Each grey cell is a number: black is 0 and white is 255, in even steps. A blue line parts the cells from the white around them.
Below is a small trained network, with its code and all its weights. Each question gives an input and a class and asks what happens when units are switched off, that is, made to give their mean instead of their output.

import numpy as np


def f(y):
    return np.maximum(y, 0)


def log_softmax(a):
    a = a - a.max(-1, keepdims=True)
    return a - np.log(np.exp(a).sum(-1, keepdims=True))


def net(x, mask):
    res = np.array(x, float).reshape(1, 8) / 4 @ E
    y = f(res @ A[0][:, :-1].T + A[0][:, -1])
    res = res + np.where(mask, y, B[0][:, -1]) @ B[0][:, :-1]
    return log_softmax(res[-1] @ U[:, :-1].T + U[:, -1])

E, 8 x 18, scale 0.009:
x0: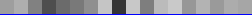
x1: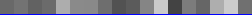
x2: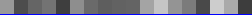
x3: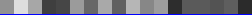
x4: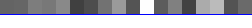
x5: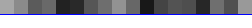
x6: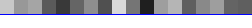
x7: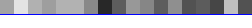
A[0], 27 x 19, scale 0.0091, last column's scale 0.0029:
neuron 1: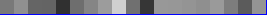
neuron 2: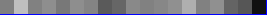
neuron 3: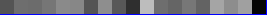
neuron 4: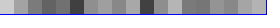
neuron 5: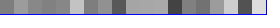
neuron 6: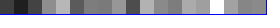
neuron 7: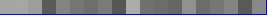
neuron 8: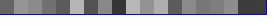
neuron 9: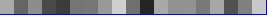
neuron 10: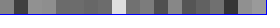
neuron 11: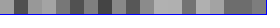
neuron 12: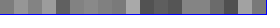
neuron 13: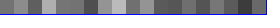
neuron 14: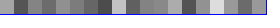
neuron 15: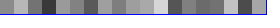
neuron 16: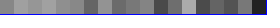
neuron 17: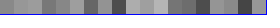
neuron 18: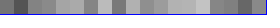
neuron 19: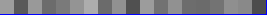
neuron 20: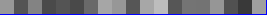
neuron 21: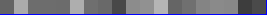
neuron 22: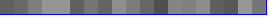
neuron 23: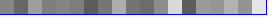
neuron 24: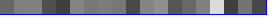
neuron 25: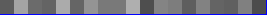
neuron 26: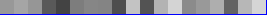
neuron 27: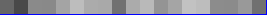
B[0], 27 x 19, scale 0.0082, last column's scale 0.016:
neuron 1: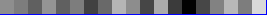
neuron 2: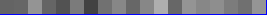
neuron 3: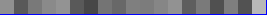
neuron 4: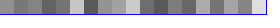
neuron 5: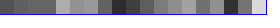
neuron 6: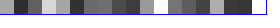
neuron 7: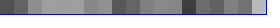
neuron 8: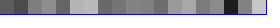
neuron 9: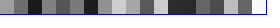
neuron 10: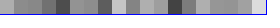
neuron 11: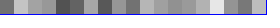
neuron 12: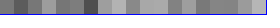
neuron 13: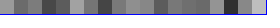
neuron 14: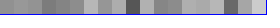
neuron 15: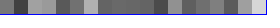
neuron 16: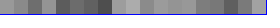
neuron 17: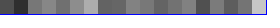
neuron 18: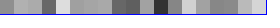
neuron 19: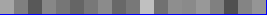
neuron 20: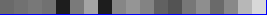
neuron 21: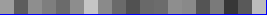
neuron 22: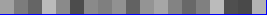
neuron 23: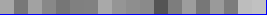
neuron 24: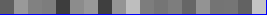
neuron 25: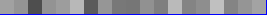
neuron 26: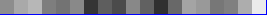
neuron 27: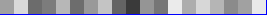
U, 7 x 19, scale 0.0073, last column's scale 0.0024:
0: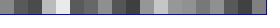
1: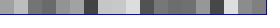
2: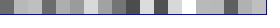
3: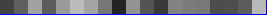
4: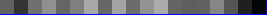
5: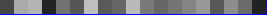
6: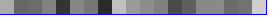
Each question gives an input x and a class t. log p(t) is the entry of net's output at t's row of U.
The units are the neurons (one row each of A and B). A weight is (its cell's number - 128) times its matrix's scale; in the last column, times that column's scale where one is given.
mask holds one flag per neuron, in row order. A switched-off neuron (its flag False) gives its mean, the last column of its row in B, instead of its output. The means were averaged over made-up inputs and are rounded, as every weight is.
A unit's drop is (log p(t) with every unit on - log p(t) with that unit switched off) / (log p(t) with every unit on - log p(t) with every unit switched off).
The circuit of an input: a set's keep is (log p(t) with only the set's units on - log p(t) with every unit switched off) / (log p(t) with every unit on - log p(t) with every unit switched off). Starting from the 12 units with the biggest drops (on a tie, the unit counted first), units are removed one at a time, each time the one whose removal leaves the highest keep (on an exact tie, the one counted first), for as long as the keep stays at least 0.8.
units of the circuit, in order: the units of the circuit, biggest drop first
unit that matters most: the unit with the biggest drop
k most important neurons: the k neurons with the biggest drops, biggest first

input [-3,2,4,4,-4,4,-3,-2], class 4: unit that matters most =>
neuron 26
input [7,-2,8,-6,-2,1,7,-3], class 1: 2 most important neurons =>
[neuron 4; neuron 9]
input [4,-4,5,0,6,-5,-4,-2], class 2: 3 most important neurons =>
[neuron 18; neuron 27; neuron 9]
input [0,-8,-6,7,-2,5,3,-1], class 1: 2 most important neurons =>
[neuron 6; neuron 4]
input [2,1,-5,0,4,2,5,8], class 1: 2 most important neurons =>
[neuron 6; neuron 27]
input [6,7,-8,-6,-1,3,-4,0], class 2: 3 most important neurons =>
[neuron 9; neuron 1; neuron 27]
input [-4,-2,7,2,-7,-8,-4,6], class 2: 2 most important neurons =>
[neuron 27; neuron 9]
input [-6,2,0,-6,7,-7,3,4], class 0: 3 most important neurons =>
[neuron 6; neuron 3; neuron 26]
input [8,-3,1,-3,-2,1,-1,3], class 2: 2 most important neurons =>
[neuron 9; neuron 1]
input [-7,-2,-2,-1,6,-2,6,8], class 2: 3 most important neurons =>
[neuron 9; neuron 1; neuron 14]
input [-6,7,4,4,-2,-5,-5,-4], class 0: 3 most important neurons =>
[neuron 6; neuron 5; neuron 27]
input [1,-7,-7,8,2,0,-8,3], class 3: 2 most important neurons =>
[neuron 6; neuron 27]
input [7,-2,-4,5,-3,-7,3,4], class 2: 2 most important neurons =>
[neuron 27; neuron 18]
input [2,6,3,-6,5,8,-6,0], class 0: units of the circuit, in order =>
[neuron 6]
